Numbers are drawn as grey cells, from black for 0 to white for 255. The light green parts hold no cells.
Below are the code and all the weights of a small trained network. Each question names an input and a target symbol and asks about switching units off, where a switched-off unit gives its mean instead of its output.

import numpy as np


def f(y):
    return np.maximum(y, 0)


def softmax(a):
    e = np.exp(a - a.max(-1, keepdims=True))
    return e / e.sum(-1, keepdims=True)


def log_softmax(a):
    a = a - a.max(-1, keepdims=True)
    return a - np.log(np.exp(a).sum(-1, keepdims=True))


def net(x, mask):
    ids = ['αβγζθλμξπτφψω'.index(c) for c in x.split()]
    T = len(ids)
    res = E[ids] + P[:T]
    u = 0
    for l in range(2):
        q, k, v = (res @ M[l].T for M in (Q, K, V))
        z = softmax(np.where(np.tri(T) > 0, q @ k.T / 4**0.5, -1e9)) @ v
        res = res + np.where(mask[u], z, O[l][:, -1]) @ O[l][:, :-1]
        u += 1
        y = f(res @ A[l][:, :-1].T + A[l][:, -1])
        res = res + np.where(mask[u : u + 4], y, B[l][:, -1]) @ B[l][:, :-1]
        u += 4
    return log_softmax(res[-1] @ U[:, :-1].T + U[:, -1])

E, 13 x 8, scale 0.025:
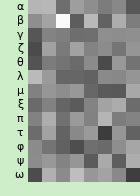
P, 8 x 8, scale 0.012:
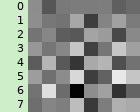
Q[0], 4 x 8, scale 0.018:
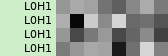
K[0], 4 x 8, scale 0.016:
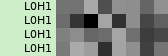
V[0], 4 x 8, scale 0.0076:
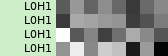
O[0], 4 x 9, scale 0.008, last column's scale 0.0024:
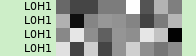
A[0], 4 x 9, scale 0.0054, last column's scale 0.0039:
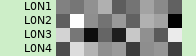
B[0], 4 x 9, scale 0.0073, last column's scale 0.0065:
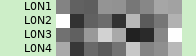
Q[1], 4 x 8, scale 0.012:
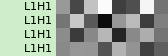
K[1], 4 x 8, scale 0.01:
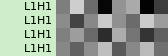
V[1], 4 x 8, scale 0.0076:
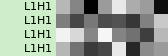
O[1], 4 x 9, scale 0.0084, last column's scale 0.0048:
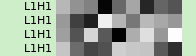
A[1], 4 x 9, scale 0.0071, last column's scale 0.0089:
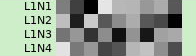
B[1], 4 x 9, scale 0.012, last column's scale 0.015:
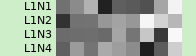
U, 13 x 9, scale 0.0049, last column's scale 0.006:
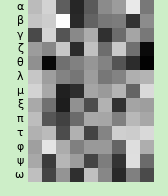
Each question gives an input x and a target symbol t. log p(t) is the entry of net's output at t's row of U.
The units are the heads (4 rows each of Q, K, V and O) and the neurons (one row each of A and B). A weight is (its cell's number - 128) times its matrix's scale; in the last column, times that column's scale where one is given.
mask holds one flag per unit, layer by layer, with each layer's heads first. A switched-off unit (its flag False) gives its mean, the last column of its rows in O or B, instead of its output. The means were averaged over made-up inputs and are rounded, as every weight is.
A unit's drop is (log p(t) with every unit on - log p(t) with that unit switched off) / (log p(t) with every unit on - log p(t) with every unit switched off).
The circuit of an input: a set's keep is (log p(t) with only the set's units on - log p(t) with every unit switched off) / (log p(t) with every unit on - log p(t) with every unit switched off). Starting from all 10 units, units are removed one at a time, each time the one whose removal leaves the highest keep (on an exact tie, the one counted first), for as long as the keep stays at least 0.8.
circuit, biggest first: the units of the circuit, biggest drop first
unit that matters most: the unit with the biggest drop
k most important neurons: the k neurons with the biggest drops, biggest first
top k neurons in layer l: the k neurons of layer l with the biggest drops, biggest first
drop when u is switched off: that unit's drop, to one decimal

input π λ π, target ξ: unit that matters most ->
L1N4
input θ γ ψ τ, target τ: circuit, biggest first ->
L1H1, L1N1
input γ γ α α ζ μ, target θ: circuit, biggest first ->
L0H1, L1N3
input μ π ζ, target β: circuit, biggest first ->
L1H1, L1N2
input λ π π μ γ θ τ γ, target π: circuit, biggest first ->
L1N2, L0H1, L1H1
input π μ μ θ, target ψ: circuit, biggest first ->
L0H1, L1H1, L1N3
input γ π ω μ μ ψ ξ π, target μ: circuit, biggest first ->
L1H1, L0H1, L1N3, L0N2
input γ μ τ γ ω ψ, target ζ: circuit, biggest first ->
L1H1, L1N2, L0H1, L1N3
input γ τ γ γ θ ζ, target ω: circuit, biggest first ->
L1H1, L0H1, L1N1
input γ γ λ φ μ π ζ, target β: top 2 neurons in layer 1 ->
L1N2, L1N3
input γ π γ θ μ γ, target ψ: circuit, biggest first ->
L0H1, L1H1, L1N1
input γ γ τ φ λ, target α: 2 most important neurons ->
L1N1, L0N3
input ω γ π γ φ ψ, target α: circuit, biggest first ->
L1N1, L1H1, L0H1, L1N4
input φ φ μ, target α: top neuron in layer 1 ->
L1N1
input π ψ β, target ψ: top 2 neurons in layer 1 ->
L1N3, L1N4
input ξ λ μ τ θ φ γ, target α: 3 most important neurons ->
L1N1, L0N3, L1N4
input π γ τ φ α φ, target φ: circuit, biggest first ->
L1N4, L1N2, L0H1, L1H1
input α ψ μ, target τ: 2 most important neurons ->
L1N1, L0N3
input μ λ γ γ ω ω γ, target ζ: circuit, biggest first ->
L1N2, L0H1, L1H1, L1N3
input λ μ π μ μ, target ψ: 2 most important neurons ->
L1N1, L1N2
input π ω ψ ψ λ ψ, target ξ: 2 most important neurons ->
L1N4, L0N2
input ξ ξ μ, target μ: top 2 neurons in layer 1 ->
L1N3, L1N1
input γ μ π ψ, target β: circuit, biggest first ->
L1H1
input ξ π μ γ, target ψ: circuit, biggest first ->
L1H1, L0H1, L1N1
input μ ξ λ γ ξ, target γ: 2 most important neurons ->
L0N3, L0N4
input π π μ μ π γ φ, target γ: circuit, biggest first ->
L1H1, L0H1
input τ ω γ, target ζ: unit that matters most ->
L1N2
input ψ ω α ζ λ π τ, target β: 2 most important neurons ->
L1N2, L0N3
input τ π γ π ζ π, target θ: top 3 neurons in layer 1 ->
L1N3, L1N1, L1N2
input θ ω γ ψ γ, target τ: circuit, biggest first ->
L1H1, L1N1
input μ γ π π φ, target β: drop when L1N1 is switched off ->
-0.1
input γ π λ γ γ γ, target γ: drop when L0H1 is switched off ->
0.4
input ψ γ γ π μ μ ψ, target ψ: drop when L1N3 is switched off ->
-0.1
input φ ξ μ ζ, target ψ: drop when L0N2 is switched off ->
0.0
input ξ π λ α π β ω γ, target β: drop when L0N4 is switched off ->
0.1
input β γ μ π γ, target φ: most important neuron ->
L1N4
